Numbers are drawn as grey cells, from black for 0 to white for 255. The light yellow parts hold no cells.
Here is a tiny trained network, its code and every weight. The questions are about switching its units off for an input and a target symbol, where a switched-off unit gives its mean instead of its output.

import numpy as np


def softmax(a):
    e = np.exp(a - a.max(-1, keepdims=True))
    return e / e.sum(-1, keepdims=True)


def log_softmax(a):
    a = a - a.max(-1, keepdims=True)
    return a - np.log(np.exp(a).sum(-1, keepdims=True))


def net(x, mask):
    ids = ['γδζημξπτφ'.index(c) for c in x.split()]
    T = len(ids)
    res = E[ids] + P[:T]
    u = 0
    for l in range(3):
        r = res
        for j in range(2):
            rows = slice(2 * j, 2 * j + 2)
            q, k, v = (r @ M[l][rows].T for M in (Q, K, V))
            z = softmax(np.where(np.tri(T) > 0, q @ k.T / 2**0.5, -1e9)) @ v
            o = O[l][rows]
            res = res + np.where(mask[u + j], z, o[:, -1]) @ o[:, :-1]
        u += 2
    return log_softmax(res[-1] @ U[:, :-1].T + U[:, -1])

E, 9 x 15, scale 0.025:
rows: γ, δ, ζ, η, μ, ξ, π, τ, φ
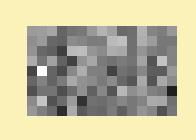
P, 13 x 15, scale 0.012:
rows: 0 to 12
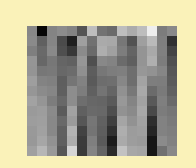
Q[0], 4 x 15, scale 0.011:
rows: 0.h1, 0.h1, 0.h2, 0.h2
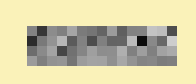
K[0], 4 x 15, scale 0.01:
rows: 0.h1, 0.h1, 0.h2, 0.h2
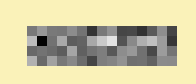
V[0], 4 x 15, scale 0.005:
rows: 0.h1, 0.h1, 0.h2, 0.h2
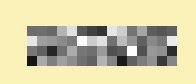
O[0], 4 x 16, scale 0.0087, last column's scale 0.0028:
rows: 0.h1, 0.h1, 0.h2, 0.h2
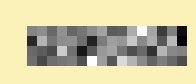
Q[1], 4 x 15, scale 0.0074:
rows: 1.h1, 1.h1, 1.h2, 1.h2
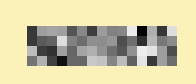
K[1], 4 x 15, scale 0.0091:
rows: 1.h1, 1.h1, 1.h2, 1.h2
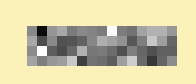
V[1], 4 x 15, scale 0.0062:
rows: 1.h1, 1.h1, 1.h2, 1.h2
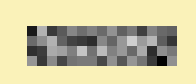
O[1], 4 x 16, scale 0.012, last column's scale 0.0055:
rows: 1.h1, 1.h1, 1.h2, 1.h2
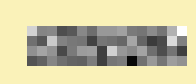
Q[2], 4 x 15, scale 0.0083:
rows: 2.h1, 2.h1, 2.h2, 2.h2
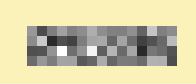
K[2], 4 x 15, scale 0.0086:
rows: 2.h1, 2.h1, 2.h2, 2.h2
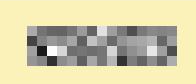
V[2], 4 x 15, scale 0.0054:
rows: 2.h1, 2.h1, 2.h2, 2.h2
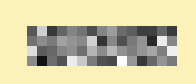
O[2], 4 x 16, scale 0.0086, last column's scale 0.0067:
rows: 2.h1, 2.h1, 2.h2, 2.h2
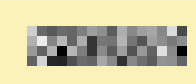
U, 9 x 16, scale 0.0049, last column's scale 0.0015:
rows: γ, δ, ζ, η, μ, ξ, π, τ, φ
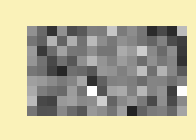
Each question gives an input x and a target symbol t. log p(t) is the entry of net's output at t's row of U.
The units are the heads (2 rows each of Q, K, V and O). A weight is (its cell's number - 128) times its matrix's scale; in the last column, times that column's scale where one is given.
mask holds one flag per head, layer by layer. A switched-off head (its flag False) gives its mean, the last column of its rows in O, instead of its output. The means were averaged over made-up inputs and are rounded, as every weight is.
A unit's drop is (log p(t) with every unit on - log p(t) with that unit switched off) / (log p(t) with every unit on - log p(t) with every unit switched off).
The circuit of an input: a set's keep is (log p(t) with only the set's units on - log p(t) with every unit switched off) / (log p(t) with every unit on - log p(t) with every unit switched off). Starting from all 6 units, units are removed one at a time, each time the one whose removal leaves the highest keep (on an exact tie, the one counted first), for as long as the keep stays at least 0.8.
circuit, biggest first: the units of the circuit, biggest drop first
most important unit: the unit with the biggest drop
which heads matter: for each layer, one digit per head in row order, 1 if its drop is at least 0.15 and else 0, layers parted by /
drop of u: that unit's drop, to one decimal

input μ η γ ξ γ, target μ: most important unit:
2.h2
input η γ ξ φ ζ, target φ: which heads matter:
10 / 01 / 00
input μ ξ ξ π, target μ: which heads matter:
10 / 10 / 01
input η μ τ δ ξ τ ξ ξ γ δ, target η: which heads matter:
11 / 10 / 11
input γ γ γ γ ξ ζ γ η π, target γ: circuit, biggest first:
2.h2, 1.h1
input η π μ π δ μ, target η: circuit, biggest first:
0.h2, 0.h1, 2.h1, 2.h2
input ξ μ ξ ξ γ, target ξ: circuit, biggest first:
1.h1, 2.h1
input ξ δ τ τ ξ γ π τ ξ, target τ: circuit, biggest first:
1.h2, 0.h1
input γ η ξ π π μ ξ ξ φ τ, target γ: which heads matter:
10 / 10 / 11
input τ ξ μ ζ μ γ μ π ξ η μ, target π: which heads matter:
11 / 11 / 00
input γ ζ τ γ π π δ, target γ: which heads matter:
00 / 00 / 01
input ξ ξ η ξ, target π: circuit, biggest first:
1.h1, 1.h2
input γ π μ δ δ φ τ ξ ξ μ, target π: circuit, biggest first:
1.h1, 0.h1, 0.h2
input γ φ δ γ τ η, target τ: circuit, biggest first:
1.h2
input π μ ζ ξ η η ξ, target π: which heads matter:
01 / 11 / 01
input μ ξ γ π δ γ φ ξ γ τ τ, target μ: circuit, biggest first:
2.h2, 0.h1, 1.h1
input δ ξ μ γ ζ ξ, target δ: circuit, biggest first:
0.h1, 1.h1, 2.h1, 2.h2
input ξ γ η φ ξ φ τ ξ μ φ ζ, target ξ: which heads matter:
10 / 10 / 10
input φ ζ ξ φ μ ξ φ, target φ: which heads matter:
00 / 01 / 00
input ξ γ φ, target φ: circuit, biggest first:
1.h2, 0.h1
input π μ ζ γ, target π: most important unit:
1.h2
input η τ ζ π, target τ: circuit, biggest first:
0.h1, 1.h2
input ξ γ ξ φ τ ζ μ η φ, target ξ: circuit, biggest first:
1.h1, 2.h1
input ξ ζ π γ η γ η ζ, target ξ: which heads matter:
11 / 10 / 10
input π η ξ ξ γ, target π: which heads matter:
00 / 11 / 00
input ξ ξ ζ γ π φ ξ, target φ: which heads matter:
10 / 01 / 00
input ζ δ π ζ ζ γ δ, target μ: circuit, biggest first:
2.h2
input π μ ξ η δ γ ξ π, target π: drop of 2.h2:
0.3
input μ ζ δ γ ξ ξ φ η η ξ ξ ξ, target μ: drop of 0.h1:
0.3
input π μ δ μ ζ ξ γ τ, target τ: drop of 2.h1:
0.0
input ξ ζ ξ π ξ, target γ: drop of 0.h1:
0.1
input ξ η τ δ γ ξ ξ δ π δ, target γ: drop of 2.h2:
0.6
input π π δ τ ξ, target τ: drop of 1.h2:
0.7
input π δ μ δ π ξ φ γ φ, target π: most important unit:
0.h1
